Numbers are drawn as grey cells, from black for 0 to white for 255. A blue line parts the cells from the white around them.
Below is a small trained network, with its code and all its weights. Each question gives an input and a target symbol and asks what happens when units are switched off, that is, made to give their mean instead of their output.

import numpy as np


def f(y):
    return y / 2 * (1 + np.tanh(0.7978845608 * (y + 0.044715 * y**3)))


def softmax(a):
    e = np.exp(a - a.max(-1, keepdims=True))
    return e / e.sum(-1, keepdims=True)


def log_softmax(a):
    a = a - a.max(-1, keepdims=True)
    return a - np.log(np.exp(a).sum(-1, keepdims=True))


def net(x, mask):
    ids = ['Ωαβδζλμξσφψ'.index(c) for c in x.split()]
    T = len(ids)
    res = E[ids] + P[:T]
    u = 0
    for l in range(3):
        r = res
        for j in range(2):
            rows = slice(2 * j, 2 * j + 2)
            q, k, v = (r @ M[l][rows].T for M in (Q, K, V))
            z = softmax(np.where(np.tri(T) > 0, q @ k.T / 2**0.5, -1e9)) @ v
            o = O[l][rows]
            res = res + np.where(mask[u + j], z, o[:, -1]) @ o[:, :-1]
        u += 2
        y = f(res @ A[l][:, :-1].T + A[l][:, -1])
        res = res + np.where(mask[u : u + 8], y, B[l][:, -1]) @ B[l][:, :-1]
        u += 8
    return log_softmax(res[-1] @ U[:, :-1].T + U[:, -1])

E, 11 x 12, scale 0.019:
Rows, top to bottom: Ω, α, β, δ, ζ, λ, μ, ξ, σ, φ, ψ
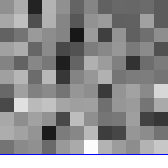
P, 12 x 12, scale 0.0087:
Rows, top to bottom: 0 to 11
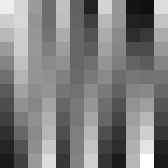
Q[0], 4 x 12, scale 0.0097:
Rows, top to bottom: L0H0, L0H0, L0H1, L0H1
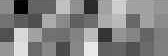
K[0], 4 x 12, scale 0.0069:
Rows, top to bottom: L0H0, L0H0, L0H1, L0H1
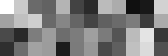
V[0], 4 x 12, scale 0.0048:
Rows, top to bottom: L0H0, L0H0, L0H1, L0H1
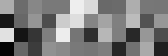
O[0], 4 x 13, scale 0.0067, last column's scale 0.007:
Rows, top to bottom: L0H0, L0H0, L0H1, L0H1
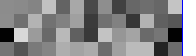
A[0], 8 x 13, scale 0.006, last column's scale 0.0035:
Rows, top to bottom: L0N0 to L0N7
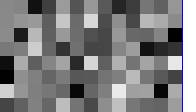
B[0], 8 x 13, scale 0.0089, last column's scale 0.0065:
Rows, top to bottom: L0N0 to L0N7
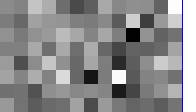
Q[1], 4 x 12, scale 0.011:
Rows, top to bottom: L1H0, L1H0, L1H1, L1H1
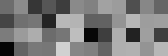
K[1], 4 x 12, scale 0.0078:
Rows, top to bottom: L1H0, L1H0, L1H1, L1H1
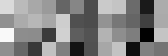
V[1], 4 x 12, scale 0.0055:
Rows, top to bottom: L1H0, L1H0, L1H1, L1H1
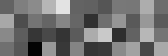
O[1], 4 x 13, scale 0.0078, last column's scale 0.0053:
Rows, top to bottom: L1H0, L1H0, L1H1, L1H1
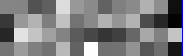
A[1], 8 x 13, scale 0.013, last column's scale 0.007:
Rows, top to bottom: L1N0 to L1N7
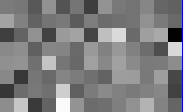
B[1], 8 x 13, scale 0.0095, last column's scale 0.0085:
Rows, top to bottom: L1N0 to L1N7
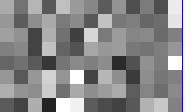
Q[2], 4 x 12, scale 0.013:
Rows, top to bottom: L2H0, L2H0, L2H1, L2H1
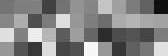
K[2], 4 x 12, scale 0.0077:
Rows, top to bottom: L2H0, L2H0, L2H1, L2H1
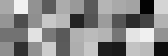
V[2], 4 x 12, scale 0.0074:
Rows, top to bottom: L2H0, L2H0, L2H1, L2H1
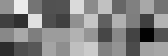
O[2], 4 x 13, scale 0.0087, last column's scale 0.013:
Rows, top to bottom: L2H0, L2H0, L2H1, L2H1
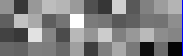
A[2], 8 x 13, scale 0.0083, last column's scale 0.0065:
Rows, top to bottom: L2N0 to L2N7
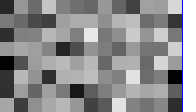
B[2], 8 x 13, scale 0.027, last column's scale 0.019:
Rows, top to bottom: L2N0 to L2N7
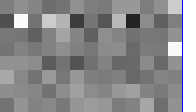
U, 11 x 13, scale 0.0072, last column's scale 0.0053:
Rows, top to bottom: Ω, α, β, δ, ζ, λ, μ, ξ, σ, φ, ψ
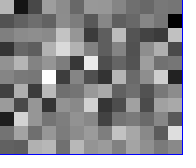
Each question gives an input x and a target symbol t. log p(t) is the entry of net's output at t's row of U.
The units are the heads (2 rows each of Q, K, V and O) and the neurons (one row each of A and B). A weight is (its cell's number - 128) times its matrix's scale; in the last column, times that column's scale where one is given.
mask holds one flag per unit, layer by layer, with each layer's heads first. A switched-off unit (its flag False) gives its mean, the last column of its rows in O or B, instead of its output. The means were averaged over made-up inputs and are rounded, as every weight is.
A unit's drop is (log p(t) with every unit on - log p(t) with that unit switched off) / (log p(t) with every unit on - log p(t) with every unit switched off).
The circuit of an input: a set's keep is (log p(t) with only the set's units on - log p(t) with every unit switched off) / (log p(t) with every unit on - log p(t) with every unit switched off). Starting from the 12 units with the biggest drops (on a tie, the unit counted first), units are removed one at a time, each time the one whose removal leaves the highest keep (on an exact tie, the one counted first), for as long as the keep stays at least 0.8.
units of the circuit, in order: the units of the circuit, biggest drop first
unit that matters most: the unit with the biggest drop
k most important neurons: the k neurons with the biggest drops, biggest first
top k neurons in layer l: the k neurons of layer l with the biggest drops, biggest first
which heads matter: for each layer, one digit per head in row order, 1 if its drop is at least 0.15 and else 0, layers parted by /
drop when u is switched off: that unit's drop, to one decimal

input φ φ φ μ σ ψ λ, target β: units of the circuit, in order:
L2H1, L1N0
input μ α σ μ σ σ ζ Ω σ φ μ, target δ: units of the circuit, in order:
L2N2, L1H1
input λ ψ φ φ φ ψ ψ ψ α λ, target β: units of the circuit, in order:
L1N0, L2H1
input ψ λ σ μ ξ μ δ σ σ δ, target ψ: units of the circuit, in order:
L2H1, L0N3
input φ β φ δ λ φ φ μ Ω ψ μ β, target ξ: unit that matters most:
L2H1
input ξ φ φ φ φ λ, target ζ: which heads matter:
00 / 00 / 01
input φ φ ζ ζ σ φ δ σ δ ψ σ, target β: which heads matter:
00 / 00 / 01
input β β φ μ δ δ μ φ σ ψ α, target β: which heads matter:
00 / 00 / 01
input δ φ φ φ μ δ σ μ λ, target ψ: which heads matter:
10 / 01 / 01
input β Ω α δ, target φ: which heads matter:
10 / 01 / 10
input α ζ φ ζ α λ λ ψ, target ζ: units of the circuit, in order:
L0N1, L2N4, L1H1
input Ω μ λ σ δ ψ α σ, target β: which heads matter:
10 / 00 / 01
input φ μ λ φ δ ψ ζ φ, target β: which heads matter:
10 / 01 / 01
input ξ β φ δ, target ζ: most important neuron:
L1N0
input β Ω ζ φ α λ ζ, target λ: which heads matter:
11 / 01 / 10
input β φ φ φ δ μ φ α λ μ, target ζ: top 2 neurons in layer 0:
L0N1, L0N0
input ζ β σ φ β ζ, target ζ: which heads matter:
00 / 00 / 01
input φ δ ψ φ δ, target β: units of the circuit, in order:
L1N0, L2H1
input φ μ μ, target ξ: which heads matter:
01 / 01 / 00
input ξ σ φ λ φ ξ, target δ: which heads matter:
01 / 00 / 01
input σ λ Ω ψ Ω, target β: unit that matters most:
L1N0
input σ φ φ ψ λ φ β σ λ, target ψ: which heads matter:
01 / 00 / 01
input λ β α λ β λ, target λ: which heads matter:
00 / 01 / 10
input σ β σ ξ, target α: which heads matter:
00 / 01 / 01
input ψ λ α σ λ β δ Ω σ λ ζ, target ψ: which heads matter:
10 / 00 / 01
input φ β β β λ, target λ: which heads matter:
10 / 01 / 10
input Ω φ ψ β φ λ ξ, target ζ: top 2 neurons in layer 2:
L2N4, L2N7
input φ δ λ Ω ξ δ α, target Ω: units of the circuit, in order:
L1H1
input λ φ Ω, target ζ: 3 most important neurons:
L1N0, L0N0, L1N4
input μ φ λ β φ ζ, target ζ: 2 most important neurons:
L1N0, L0N0
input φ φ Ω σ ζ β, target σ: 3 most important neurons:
L2N0, L0N4, L0N1
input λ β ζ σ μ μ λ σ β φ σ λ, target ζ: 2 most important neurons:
L1N0, L0N1
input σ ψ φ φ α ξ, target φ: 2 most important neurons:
L0N0, L2N6
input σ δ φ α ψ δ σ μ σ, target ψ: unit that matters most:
L0H1
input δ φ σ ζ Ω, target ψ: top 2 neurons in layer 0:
L0N3, L0N4
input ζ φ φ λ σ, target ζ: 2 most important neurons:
L0N1, L0N0
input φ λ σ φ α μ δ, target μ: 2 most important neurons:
L0N0, L1N3
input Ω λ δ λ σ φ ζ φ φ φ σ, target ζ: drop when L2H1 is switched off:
0.3
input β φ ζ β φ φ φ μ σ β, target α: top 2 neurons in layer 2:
L2N4, L2N2
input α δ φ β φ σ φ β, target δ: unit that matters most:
L2N2
